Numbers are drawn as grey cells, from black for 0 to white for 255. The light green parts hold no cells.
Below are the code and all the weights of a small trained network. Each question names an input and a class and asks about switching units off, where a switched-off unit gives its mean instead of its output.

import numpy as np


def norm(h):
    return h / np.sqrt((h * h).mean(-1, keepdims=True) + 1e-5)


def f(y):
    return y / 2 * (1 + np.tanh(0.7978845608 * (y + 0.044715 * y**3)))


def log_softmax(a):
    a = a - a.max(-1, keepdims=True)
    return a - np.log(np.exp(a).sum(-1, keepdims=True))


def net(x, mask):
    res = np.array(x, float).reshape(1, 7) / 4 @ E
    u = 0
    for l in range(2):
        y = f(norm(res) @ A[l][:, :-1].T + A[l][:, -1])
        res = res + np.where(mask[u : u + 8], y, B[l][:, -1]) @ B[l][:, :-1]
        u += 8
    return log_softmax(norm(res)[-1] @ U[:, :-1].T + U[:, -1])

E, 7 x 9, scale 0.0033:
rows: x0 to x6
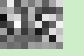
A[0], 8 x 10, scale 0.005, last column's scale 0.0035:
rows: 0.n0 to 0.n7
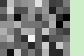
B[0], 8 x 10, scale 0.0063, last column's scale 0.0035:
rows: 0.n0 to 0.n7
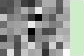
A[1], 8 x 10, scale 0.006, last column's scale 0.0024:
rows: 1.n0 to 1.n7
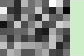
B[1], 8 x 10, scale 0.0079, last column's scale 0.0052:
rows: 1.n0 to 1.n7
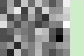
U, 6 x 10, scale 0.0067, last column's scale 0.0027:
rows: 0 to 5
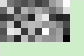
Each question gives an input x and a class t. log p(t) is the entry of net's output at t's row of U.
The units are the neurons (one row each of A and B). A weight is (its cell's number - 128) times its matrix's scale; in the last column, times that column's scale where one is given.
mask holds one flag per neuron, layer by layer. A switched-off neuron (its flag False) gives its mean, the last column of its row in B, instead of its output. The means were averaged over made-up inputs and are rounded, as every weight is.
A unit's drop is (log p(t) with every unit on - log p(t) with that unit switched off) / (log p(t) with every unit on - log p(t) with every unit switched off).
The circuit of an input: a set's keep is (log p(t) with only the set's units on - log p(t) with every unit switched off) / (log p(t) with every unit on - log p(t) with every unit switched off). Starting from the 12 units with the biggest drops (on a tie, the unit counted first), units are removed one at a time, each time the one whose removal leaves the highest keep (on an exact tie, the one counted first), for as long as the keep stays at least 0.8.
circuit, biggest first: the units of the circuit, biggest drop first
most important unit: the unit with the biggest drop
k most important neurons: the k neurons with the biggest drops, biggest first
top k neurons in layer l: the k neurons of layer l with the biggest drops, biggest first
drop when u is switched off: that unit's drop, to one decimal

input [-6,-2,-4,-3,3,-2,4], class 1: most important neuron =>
0.n7
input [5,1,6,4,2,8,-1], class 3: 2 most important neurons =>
0.n6; 1.n1
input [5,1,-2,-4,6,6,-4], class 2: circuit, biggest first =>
1.n5; 0.n7
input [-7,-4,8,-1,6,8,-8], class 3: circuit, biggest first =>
0.n7; 0.n6
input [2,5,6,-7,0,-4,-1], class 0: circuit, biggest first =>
0.n2; 1.n2
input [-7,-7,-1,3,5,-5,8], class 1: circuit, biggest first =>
0.n7; 1.n0
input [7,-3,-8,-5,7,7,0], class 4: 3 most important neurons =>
1.n1; 0.n7; 0.n5
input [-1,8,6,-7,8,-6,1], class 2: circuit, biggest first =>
1.n5; 1.n4
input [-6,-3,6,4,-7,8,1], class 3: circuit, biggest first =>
0.n6; 0.n7
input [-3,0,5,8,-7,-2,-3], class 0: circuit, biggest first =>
1.n3; 1.n0
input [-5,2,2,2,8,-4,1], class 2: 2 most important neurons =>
1.n4; 1.n5
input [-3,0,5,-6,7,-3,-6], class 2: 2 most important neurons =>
1.n5; 1.n4
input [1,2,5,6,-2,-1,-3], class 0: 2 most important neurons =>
1.n3; 1.n1
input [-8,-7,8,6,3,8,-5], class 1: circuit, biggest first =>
0.n7; 1.n1
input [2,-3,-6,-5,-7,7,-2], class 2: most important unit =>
0.n1
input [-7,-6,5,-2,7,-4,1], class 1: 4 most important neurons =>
0.n7; 0.n3; 1.n6; 0.n0
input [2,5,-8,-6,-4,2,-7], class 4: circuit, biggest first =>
1.n1; 0.n7
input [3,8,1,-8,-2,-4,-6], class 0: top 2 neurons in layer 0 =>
0.n2; 0.n7
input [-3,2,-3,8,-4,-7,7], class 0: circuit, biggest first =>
1.n3; 1.n0
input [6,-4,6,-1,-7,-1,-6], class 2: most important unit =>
1.n7
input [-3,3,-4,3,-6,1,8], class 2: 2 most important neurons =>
0.n0; 1.n2
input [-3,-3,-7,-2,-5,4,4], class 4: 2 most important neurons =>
1.n1; 0.n5
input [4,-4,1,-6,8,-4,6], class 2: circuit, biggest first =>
1.n5; 0.n7
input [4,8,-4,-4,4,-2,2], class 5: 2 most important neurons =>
0.n5; 1.n0
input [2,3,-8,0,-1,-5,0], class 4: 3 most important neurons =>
1.n1; 0.n7; 0.n6
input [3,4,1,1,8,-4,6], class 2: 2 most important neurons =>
1.n5; 0.n7
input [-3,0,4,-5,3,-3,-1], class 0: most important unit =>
0.n2
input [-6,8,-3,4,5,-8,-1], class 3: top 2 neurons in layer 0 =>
0.n3; 0.n0
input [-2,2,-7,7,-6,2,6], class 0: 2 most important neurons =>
1.n3; 0.n0
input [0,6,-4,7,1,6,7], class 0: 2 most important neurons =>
1.n3; 0.n7
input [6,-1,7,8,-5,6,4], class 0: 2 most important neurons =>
1.n3; 1.n1
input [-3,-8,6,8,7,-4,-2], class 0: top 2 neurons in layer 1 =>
1.n3; 1.n1
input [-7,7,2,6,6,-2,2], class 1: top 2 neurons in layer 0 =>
0.n7; 0.n5
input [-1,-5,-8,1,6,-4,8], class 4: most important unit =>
1.n1
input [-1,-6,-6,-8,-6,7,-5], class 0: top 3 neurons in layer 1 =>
1.n2; 1.n0; 1.n1
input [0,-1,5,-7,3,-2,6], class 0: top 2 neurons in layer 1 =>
1.n2; 1.n1
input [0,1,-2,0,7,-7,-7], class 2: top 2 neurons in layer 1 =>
1.n4; 1.n5
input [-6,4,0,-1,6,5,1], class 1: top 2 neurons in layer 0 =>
0.n7; 0.n0
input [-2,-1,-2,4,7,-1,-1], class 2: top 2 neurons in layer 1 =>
1.n5; 1.n4
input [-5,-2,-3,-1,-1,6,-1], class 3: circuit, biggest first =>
0.n6
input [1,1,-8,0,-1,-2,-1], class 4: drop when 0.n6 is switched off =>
0.0
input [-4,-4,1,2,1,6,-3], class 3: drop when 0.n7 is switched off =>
0.1
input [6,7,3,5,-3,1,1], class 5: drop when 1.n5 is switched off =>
-0.1
